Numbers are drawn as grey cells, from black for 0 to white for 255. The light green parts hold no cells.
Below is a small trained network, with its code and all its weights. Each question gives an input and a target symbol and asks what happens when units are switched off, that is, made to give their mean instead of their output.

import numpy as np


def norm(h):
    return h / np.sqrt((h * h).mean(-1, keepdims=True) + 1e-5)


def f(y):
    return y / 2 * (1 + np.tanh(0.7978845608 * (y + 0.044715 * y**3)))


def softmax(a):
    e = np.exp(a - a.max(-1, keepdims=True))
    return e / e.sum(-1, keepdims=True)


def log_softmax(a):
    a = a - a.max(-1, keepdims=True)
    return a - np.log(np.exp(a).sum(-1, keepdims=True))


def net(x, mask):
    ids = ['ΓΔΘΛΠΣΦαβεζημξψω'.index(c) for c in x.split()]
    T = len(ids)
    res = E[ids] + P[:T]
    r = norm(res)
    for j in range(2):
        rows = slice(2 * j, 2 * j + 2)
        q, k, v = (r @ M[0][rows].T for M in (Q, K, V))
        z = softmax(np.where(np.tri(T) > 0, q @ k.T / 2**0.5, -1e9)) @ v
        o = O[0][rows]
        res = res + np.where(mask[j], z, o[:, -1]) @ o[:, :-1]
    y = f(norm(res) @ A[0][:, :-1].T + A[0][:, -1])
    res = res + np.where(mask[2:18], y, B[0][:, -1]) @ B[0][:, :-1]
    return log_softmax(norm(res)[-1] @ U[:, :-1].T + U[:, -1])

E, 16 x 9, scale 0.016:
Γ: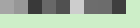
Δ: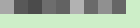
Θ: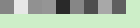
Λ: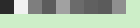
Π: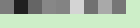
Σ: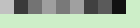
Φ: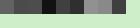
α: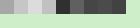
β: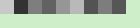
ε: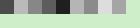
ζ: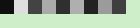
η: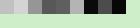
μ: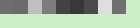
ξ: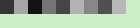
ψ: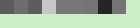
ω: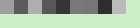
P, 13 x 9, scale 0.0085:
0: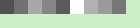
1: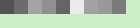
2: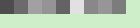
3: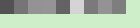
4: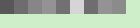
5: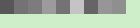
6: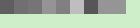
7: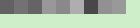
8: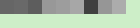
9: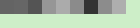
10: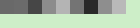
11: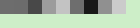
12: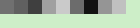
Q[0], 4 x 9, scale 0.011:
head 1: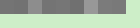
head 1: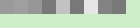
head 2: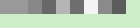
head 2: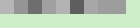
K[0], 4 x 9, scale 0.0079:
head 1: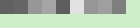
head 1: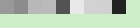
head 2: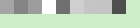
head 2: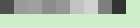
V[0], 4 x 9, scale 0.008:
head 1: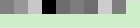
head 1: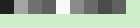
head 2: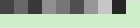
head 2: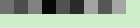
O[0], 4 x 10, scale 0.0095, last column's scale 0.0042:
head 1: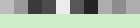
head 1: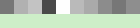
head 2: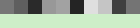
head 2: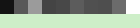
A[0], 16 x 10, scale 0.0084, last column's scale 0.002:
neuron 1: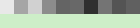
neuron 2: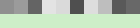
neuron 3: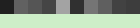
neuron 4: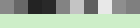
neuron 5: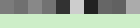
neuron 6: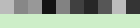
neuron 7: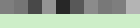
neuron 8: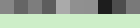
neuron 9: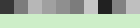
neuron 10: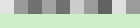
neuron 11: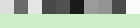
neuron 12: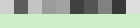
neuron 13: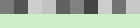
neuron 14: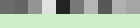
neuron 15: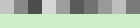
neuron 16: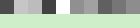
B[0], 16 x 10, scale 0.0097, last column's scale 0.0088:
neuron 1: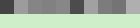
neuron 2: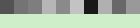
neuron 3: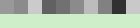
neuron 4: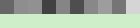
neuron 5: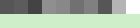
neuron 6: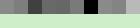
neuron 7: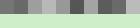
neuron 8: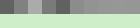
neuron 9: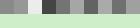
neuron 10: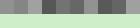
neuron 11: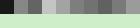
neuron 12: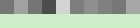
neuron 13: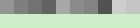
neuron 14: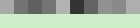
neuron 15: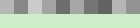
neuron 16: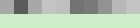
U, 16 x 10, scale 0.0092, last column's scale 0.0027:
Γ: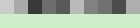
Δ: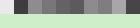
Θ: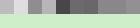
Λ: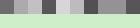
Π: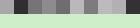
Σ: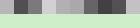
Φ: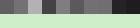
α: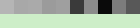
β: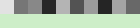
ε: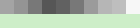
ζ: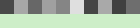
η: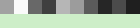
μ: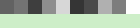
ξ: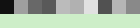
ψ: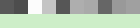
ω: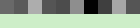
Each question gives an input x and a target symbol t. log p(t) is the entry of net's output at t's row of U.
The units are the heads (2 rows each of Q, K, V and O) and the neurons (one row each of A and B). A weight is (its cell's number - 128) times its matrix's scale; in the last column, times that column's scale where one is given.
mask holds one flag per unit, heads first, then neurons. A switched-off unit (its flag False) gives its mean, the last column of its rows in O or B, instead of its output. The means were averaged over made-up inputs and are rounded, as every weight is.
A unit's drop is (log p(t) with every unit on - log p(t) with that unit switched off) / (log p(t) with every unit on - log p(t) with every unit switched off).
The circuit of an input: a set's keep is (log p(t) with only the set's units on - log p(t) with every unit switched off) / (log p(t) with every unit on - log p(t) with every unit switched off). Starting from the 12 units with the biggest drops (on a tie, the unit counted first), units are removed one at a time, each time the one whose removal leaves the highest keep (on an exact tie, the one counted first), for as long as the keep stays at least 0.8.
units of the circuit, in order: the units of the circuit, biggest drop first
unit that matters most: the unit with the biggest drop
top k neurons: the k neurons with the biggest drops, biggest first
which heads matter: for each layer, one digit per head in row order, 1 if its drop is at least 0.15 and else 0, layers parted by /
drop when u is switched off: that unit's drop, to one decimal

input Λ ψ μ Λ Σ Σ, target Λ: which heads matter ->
10
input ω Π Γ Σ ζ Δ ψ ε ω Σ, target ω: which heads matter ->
01
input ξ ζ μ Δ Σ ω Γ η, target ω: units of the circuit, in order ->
head 2
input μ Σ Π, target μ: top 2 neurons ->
neuron 4; neuron 3
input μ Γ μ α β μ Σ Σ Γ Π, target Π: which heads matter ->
11
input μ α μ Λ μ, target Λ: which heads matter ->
10
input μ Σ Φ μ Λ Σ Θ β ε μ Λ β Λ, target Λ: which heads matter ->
10
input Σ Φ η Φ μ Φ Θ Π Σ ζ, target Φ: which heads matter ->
01
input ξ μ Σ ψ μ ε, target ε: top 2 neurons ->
neuron 14; neuron 11
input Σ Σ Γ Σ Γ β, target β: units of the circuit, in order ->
head 2; neuron 10; neuron 4
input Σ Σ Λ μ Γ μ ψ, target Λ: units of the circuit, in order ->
head 1; neuron 9
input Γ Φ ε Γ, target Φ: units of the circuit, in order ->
head 2; neuron 3
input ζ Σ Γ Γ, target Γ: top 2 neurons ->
neuron 10; neuron 16
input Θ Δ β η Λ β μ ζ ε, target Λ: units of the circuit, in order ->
head 1
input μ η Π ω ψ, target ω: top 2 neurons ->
neuron 14; neuron 9
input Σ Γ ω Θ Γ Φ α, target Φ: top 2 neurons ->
neuron 3; neuron 16
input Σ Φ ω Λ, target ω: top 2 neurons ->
neuron 6; neuron 12
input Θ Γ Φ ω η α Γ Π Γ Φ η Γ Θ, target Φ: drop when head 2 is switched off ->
1.1
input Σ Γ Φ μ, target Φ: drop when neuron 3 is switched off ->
1.0
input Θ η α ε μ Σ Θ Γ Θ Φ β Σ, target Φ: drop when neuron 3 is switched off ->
0.4
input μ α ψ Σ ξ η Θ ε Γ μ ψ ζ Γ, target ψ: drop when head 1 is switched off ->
1.1
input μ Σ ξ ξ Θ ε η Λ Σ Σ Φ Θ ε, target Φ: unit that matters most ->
head 2
